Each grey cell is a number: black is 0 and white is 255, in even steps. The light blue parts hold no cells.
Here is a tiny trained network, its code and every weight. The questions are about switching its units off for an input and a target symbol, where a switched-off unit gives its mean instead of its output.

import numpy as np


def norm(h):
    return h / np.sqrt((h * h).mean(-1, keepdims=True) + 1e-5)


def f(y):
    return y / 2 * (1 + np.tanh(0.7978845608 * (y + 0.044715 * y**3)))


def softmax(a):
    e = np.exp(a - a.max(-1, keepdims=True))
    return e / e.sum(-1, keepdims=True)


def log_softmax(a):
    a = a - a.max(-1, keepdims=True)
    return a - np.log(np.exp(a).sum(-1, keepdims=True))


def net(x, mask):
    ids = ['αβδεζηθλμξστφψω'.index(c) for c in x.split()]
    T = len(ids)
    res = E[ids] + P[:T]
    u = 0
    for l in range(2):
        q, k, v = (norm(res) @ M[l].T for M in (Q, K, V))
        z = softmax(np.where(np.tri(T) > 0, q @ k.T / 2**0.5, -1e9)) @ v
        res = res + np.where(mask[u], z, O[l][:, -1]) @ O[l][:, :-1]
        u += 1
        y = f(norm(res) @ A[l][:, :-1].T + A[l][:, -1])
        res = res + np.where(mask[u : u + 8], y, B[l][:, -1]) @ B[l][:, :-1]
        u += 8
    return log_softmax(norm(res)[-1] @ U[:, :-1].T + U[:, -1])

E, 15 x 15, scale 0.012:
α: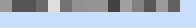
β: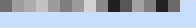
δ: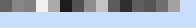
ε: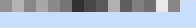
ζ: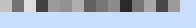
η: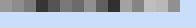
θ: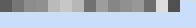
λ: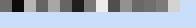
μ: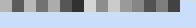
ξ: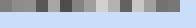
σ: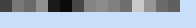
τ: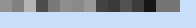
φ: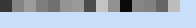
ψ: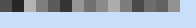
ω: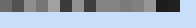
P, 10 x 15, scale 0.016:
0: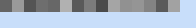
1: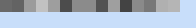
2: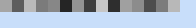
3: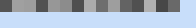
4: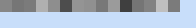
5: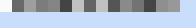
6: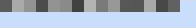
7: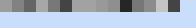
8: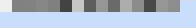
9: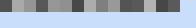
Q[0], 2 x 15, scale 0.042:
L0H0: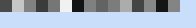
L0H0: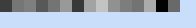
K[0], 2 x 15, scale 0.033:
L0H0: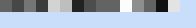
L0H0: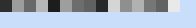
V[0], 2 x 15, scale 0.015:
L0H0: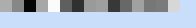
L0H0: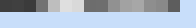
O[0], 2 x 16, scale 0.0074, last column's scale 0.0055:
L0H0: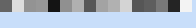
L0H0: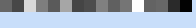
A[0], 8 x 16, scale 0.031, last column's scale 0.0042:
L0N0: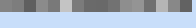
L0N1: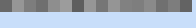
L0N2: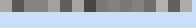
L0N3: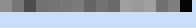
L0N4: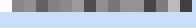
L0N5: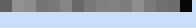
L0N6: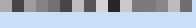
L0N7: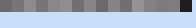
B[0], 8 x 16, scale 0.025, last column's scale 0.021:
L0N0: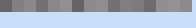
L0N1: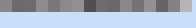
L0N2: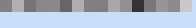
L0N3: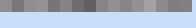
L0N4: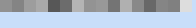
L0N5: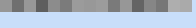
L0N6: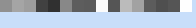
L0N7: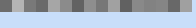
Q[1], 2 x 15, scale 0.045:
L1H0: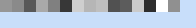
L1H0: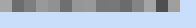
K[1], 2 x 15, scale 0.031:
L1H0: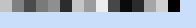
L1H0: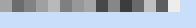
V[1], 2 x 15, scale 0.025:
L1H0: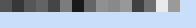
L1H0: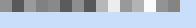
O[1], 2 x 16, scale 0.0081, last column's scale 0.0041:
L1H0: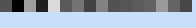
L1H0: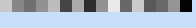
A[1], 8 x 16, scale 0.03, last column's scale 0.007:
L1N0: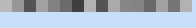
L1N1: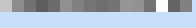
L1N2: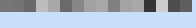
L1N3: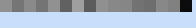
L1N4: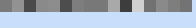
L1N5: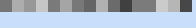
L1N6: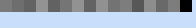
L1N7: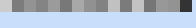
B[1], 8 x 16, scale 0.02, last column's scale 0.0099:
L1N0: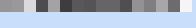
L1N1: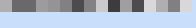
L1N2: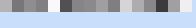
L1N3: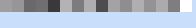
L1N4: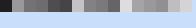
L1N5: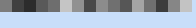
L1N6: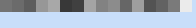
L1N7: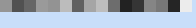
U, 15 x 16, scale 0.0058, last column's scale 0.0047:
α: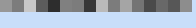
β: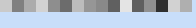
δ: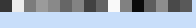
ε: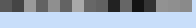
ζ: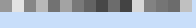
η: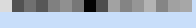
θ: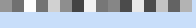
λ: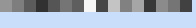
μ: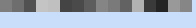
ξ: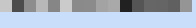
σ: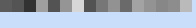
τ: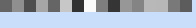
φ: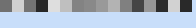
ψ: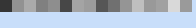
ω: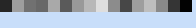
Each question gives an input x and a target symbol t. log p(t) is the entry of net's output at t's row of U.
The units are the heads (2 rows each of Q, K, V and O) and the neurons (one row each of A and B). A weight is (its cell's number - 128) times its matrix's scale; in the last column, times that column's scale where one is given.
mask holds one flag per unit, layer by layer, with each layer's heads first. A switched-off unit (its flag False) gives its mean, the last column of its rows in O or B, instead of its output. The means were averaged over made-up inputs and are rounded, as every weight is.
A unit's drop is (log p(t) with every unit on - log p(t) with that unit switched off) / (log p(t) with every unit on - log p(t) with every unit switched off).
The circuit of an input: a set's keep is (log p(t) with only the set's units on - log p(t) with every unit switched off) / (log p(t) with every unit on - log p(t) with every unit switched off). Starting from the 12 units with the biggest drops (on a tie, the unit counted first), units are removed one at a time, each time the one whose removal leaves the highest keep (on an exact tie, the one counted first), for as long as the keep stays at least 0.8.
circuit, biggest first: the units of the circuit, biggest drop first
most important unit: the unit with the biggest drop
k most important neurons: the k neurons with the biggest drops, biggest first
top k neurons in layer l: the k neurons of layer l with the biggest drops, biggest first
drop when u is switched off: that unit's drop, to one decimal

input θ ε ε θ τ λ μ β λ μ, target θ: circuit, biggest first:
(L0H0; L0N6)
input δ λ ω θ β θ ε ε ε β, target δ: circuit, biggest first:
(L0H0; L0N6)
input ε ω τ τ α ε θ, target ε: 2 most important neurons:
(L0N0; L0N6)
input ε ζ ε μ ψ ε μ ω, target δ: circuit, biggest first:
(L0N2; L0N6)
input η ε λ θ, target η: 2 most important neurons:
(L0N3; L0N0)
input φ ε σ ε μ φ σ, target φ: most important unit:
L0H0
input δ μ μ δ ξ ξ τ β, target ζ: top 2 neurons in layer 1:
(L1N0; L1N5)
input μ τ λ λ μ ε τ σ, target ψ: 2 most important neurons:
(L0N6; L0N4)
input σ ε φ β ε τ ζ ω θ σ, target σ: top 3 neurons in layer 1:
(L1N4; L1N7; L1N3)
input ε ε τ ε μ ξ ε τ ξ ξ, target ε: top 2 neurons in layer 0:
(L0N0; L0N6)
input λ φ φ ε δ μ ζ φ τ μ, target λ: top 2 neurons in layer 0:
(L0N6; L0N4)
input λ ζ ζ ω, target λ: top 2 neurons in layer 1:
(L1N3; L1N6)
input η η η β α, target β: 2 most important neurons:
(L0N6; L1N2)
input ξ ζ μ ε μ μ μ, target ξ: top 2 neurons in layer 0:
(L0N6; L0N5)
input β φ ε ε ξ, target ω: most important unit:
L1N7
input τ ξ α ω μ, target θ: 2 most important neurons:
(L0N6; L1N0)
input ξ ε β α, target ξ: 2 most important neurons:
(L0N6; L1N7)
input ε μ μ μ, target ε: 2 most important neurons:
(L0N0; L0N6)
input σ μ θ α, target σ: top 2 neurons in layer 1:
(L1N4; L1N7)
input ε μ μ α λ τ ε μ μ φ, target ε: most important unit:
L1H0
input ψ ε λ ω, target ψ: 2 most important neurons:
(L0N6; L1N4)
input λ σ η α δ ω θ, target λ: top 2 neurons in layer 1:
(L1N3; L1N6)
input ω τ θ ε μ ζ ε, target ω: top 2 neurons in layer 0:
(L0N6; L0N7)
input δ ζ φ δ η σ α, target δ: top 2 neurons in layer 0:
(L0N4; L0N6)
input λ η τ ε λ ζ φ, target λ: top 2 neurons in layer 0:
(L0N6; L0N4)
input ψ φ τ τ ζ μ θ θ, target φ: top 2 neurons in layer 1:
(L1N5; L1N2)
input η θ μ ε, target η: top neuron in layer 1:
(L1N3)
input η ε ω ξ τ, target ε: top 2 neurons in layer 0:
(L0N6; L0N4)
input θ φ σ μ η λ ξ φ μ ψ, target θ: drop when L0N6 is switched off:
0.3
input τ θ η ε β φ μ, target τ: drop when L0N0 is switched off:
0.1
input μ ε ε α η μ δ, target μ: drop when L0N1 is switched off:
0.1
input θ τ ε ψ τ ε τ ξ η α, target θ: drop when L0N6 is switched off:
0.3
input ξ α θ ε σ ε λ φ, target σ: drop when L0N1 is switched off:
0.0
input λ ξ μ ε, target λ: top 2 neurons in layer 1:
(L1N3; L1N6)
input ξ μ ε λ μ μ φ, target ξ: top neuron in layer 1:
(L1N7)
